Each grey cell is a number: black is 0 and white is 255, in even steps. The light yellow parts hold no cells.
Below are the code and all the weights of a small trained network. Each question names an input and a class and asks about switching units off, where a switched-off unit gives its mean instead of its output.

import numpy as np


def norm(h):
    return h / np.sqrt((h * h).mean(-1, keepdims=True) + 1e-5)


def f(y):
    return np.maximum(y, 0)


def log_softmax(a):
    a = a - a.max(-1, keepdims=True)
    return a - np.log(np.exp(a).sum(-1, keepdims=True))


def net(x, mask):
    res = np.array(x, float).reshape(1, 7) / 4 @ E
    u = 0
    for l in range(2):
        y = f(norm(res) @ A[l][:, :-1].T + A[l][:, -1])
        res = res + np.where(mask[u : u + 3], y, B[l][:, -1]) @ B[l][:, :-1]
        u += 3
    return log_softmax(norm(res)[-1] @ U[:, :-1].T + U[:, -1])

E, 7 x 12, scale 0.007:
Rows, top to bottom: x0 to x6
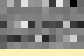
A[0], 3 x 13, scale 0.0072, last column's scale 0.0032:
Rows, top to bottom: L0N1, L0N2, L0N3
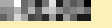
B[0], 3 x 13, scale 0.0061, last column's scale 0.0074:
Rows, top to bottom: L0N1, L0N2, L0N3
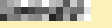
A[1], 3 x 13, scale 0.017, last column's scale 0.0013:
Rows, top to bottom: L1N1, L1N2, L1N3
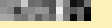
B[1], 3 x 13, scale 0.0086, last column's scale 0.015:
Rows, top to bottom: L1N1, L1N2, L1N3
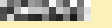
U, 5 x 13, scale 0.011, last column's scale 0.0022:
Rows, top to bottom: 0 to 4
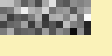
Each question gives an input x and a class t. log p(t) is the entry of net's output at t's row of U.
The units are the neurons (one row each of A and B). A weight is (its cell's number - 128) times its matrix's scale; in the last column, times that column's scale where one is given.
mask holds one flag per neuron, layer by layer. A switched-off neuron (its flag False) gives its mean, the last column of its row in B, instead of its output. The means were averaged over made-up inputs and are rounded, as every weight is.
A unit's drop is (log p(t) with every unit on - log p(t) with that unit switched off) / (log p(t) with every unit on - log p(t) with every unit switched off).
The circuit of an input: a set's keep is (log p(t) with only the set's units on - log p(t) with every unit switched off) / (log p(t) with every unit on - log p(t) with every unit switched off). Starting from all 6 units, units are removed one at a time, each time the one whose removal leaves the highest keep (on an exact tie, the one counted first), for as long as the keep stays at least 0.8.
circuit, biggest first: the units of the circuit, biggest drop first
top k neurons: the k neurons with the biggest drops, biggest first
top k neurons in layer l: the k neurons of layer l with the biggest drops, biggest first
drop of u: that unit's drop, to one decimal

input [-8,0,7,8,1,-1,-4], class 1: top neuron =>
[L1N3]
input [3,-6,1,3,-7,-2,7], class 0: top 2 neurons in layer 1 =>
[L1N1, L1N3]
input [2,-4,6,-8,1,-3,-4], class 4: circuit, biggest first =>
[L1N1, L0N1]
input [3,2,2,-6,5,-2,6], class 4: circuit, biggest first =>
[L1N3, L0N1]
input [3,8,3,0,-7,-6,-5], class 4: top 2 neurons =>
[L1N3, L0N2]
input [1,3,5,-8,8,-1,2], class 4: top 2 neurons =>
[L1N1, L0N1]
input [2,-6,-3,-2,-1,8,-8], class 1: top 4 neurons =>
[L1N1, L1N2, L0N2, L1N3]
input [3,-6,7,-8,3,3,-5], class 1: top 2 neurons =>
[L1N2, L1N1]
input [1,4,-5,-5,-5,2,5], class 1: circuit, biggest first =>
[L1N1, L1N3]
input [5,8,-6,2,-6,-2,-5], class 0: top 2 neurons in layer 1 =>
[L1N1, L1N3]
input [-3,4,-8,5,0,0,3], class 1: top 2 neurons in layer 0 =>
[L0N3, L0N2]
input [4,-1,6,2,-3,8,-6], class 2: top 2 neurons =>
[L1N1, L0N1]
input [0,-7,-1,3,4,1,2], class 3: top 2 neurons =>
[L0N3, L1N2]
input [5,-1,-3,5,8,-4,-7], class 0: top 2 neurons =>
[L1N1, L1N3]
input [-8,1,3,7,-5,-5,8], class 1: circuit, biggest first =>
[L0N1]
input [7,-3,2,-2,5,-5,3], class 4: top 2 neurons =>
[L1N3, L1N2]
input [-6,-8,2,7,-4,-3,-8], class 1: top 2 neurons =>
[L0N1, L1N3]
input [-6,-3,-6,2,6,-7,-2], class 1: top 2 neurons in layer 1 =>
[L1N1, L1N3]
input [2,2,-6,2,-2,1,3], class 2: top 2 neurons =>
[L1N1, L0N1]
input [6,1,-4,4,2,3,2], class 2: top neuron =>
[L1N1]
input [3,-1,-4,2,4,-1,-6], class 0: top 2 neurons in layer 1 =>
[L1N1, L1N3]
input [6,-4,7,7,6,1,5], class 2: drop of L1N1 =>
1.0
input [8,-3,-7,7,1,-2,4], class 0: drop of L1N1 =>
1.0
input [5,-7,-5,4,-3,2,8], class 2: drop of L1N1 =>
1.0
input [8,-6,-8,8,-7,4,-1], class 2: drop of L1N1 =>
1.1
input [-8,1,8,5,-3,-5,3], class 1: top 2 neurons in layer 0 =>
[L0N1, L0N3]
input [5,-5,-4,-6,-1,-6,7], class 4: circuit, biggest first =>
[L1N3]
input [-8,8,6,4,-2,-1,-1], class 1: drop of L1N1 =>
0.3
